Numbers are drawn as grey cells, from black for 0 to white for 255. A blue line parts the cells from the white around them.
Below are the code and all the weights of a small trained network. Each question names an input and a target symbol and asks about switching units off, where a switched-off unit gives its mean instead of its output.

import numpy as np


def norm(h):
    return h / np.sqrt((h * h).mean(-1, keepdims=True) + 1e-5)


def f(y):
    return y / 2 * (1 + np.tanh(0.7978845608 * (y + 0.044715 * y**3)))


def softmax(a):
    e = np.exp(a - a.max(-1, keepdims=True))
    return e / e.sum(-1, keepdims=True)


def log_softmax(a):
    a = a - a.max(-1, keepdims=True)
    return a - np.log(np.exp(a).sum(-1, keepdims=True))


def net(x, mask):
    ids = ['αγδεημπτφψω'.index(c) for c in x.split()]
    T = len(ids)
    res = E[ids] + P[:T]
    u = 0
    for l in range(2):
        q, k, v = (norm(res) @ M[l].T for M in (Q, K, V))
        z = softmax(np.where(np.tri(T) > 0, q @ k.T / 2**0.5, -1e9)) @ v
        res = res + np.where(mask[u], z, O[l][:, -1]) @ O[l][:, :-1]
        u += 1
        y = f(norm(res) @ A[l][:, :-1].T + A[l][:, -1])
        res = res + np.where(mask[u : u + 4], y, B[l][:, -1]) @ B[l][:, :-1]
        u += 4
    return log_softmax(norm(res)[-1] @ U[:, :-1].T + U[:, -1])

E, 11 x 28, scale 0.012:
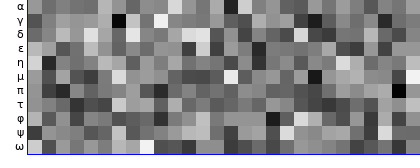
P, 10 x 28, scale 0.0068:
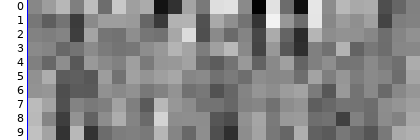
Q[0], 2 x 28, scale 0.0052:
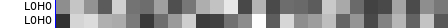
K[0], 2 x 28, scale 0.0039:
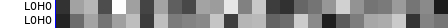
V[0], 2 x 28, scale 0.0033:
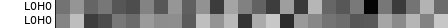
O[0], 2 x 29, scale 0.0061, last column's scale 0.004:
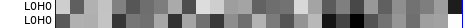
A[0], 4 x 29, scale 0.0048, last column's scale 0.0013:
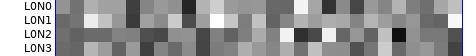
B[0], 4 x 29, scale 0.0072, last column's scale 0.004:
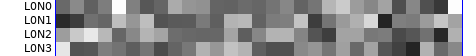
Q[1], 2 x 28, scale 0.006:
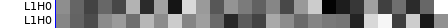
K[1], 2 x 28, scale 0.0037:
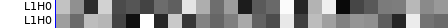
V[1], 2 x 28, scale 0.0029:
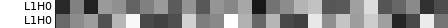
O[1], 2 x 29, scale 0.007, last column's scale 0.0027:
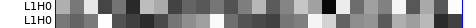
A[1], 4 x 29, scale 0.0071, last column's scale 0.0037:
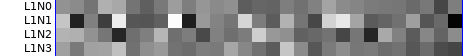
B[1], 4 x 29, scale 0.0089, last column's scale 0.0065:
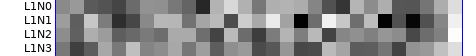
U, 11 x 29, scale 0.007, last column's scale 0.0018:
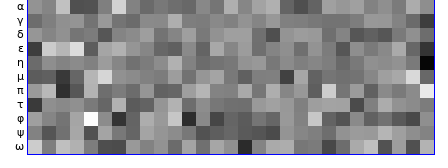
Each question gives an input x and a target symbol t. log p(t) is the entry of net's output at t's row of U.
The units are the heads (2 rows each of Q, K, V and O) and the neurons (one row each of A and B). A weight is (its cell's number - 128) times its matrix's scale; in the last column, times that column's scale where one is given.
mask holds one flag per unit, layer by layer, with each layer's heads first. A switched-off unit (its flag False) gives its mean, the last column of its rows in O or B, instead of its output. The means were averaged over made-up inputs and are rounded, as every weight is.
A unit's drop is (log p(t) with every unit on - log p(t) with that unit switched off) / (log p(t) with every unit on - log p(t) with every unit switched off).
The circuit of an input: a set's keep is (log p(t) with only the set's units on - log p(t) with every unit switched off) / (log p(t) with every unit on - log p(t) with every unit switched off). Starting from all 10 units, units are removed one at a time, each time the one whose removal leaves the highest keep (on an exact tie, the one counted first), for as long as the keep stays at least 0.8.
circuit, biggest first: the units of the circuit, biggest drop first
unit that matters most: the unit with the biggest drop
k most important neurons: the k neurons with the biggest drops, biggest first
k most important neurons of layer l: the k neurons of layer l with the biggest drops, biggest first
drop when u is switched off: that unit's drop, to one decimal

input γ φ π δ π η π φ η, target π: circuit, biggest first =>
(L0H0, L1H0, L1N0, L0N0)
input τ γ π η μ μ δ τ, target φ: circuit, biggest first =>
(L0H0, L0N0)
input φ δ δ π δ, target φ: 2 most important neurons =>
(L0N0, L1N2)
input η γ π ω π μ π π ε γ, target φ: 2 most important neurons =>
(L0N2, L1N3)
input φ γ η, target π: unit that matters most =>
L1H0
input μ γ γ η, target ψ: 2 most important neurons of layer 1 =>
(L1N0, L1N1)
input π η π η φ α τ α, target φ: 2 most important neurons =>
(L0N0, L0N1)
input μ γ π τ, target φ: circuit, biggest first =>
(L0N0, L0H0)
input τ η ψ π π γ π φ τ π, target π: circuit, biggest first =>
(L0N0, L0H0, L1N0, L1H0)
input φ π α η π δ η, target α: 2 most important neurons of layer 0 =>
(L0N1, L0N0)
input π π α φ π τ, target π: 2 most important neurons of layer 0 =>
(L0N0, L0N3)
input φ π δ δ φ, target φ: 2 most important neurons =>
(L0N2, L0N0)
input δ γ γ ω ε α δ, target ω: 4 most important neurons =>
(L0N0, L1N2, L0N1, L1N1)
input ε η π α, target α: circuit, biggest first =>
(L1H0)
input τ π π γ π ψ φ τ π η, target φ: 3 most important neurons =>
(L0N1, L0N0, L1N0)
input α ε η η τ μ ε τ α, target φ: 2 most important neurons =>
(L0N0, L1N1)
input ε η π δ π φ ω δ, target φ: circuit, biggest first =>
(L0H0, L1N2, L1N1)
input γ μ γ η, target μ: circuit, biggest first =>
(L1H0, L1N2)
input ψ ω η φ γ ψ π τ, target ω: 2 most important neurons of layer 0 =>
(L0N0, L0N3)
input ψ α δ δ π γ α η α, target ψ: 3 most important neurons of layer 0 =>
(L0N0, L0N2, L0N1)
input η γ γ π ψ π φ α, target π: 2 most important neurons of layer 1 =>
(L1N0, L1N1)
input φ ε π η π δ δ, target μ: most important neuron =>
(L1N1)
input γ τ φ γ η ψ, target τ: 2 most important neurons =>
(L0N1, L1N1)
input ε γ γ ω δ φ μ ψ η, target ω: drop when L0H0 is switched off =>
0.1
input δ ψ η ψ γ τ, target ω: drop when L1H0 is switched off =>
0.8
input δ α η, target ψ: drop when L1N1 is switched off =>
0.1
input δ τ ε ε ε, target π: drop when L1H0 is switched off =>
1.3
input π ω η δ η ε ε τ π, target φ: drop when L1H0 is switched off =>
0.1
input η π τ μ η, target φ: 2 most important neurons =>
(L0N0, L1N0)
